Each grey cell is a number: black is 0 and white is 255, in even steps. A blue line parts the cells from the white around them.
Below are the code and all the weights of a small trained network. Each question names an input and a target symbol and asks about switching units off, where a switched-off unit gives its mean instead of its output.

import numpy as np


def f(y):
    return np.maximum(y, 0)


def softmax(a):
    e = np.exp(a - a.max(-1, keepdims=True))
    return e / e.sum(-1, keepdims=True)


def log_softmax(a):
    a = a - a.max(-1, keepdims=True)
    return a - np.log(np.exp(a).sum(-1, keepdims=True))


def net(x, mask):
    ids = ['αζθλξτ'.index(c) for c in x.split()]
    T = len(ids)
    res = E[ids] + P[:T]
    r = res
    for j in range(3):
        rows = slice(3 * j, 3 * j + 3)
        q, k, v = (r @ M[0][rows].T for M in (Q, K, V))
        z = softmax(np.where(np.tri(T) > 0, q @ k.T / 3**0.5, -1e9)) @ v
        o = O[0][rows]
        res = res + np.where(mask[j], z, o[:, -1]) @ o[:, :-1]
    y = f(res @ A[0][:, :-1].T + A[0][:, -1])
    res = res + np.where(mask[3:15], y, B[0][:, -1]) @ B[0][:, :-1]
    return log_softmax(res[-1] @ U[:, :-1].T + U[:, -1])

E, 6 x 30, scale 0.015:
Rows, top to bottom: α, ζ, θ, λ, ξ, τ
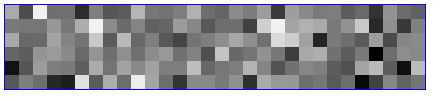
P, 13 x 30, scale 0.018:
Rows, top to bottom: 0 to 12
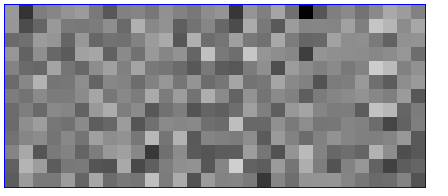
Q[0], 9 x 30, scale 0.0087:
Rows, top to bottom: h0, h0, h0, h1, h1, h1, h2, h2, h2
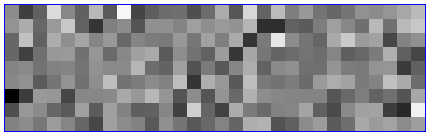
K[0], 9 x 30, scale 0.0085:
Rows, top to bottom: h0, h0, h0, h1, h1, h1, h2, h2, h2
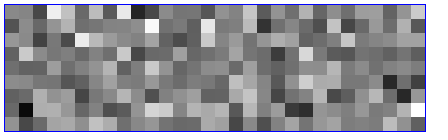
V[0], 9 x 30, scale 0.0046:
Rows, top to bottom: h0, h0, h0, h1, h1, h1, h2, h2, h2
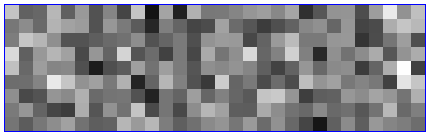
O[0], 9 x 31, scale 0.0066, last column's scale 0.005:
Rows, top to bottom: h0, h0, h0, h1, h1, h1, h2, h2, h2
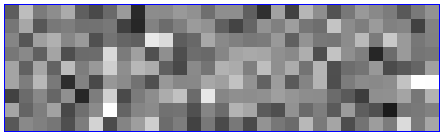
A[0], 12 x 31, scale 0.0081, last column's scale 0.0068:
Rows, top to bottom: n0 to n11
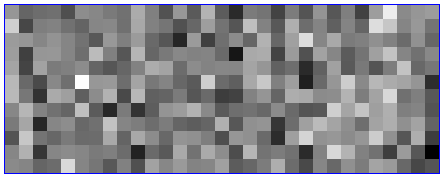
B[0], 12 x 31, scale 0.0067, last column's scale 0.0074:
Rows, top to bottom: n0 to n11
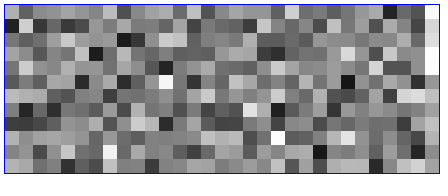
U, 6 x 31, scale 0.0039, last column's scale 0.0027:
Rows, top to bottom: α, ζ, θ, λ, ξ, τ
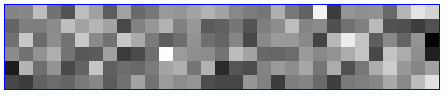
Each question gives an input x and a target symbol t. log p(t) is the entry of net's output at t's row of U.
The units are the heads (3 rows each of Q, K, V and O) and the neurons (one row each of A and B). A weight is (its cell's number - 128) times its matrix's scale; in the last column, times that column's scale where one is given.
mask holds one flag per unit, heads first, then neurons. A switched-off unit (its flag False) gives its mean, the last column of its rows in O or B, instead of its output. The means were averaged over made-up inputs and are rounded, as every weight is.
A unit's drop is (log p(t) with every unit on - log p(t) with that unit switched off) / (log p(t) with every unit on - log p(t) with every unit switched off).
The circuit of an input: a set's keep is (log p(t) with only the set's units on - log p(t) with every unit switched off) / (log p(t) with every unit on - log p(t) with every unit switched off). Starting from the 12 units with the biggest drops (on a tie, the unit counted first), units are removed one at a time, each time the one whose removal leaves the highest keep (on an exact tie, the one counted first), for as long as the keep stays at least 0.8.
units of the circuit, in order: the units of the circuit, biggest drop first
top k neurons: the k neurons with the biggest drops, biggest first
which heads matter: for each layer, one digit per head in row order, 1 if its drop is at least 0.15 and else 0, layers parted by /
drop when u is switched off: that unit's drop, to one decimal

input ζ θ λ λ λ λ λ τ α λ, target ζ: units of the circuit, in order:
h2, h1
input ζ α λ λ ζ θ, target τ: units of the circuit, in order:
h1, n7
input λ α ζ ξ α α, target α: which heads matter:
010
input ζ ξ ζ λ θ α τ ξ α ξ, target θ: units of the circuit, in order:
h0, n9, h1
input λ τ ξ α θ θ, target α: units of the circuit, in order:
h1
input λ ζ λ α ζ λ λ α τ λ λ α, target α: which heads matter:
110
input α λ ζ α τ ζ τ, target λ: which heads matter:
111
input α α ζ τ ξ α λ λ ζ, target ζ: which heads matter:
010
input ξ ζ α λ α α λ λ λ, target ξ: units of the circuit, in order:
h2, h1
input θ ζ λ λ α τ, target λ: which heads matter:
010
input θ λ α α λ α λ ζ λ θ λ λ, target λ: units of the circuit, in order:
h1, n2
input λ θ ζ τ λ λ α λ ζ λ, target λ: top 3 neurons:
n11, n10, n8
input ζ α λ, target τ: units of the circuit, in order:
h1, n7
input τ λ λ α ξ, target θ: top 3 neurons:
n9, n3, n1
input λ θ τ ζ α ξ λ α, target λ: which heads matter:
000
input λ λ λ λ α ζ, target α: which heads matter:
010
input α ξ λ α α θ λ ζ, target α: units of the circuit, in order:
n6
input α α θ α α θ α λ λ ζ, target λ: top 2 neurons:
n5, n3
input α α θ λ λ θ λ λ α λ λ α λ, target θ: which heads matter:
111
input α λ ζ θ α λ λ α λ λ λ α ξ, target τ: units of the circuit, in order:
h2, n7
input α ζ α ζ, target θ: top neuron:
n11
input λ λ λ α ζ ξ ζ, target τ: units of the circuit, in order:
h1, n7, h2
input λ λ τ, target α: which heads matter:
110
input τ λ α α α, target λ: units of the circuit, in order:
n2, n3
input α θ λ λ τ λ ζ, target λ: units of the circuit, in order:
n5, h0, n3
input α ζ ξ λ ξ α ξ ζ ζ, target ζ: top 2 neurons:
n2, n3
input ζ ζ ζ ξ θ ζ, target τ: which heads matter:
010
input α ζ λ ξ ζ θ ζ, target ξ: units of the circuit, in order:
h2
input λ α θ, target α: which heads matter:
110
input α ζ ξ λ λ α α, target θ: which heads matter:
000
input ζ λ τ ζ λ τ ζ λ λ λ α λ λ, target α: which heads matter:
010
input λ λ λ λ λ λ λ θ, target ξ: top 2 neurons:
n1, n3
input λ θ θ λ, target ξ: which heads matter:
111
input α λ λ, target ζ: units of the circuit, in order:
h1
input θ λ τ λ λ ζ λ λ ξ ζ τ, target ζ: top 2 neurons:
n0, n3
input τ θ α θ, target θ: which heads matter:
111
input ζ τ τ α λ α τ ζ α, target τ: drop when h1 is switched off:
1.5
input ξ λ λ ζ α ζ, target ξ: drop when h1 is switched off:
0.3
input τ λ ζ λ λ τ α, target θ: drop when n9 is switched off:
0.0
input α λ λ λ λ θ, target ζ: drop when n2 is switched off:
0.1
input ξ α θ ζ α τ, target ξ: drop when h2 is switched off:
0.6
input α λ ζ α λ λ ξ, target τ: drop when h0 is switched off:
0.2
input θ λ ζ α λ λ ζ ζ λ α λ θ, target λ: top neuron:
n2
